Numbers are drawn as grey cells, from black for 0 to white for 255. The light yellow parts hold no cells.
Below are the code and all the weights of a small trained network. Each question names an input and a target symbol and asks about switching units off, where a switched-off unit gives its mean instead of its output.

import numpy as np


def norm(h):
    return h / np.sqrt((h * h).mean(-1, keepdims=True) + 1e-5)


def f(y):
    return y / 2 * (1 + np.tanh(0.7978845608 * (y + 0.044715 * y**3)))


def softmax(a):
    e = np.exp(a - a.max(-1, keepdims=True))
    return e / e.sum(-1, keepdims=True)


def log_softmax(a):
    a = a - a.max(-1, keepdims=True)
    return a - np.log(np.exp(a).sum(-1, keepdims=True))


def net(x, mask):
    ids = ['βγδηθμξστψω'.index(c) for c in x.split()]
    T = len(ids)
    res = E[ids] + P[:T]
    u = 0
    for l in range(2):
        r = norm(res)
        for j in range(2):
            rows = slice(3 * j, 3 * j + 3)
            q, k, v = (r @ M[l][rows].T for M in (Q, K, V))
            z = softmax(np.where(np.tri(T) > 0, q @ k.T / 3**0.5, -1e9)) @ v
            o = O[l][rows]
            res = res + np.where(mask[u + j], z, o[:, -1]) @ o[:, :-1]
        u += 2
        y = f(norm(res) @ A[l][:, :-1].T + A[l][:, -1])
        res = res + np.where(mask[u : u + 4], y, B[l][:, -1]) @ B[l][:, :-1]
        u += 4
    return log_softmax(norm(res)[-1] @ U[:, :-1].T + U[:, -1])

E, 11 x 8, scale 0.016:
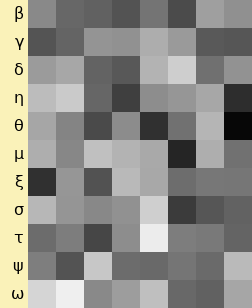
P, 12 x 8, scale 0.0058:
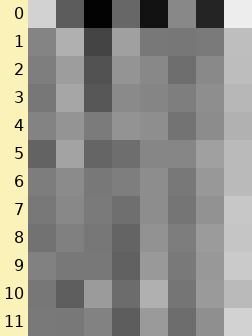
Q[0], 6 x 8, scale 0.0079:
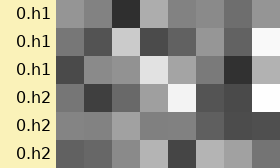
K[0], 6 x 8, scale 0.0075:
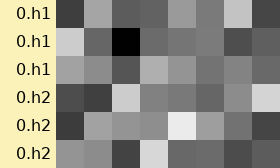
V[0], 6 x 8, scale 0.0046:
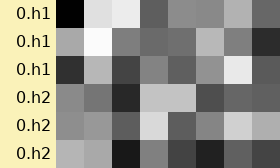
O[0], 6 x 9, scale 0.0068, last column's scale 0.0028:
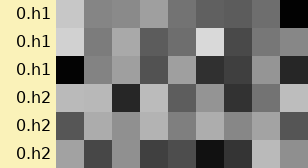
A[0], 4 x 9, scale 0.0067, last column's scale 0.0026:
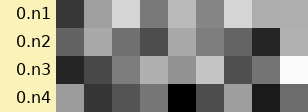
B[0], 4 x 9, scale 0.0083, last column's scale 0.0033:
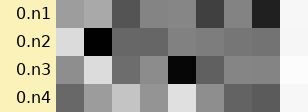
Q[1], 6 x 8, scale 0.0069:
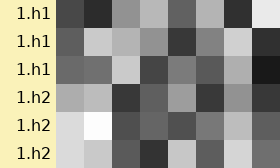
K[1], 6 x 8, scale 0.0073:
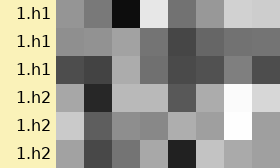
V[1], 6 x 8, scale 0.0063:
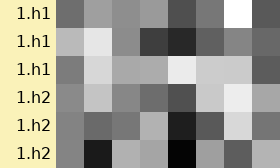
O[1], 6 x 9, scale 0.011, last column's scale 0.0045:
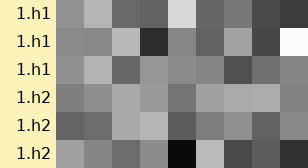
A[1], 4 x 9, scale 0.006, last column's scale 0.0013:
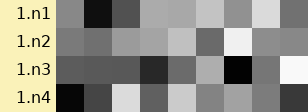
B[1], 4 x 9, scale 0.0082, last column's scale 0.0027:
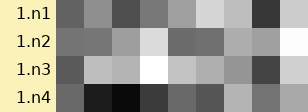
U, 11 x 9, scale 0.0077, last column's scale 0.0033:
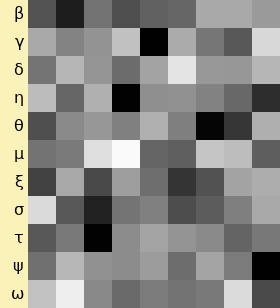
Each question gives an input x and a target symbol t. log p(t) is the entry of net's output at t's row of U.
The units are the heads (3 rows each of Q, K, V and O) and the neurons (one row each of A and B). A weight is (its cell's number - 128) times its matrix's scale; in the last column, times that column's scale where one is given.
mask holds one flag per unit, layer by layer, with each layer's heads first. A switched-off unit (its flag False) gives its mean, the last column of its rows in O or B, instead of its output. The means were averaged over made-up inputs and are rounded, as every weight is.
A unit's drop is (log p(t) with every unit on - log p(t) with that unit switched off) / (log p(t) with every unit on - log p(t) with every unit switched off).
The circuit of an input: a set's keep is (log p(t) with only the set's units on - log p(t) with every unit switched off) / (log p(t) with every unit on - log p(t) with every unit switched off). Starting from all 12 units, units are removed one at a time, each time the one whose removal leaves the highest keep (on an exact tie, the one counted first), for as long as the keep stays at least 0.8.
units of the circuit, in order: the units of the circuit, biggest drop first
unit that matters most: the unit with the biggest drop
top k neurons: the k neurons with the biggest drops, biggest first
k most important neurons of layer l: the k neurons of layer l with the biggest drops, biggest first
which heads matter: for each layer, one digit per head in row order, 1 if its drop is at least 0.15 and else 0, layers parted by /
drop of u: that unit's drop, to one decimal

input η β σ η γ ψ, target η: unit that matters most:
0.n1
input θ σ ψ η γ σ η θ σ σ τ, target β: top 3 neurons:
0.n4, 1.n4, 0.n3
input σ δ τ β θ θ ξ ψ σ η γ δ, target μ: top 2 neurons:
0.n4, 0.n1
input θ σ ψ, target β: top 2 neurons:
0.n4, 1.n4
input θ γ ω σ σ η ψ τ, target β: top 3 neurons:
0.n4, 0.n3, 1.n4
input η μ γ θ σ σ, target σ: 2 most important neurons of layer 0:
0.n4, 0.n1
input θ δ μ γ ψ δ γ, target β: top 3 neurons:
0.n4, 1.n4, 0.n2
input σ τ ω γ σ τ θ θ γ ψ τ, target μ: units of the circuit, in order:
0.h2, 1.h2, 1.n2
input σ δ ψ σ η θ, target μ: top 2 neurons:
0.n1, 1.n2
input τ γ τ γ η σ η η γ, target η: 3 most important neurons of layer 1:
1.n2, 1.n4, 1.n1
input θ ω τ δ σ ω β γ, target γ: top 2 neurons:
0.n1, 0.n3
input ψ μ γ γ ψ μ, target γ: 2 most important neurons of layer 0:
0.n1, 0.n4
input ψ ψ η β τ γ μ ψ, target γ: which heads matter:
01 / 01
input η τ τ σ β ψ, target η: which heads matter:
11 / 10
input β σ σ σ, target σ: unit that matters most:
0.h2
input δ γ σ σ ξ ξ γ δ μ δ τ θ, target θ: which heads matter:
00 / 10
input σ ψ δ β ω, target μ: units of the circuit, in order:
1.h2, 0.h2, 0.h1, 0.n1
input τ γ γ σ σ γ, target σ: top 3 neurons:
0.n3, 0.n2, 0.n4
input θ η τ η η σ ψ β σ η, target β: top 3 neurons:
0.n4, 0.n1, 0.n3
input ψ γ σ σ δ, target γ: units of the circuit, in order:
1.h2
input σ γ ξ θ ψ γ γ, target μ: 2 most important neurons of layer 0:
0.n3, 0.n1
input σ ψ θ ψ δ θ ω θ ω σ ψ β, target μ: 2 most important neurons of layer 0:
0.n4, 0.n3
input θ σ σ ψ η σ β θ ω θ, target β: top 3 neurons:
0.n4, 1.n4, 0.n1
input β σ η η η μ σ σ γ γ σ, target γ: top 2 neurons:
0.n3, 0.n1
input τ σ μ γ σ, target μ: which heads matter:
10 / 11
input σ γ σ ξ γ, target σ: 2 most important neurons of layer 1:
1.n2, 1.n1
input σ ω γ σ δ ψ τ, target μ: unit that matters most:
0.h1
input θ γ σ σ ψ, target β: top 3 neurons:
0.n4, 1.n4, 0.n3
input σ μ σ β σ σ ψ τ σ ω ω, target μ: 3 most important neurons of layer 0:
0.n1, 0.n4, 0.n3
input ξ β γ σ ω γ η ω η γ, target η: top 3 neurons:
0.n3, 0.n2, 0.n1
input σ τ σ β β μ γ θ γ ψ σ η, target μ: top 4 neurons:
0.n1, 0.n4, 1.n2, 0.n3
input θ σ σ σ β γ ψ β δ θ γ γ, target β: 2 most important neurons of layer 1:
1.n4, 1.n3
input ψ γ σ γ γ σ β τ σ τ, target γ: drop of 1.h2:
0.9
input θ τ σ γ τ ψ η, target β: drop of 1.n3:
0.1
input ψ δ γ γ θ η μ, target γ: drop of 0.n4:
0.1
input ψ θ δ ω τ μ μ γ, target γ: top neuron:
0.n3
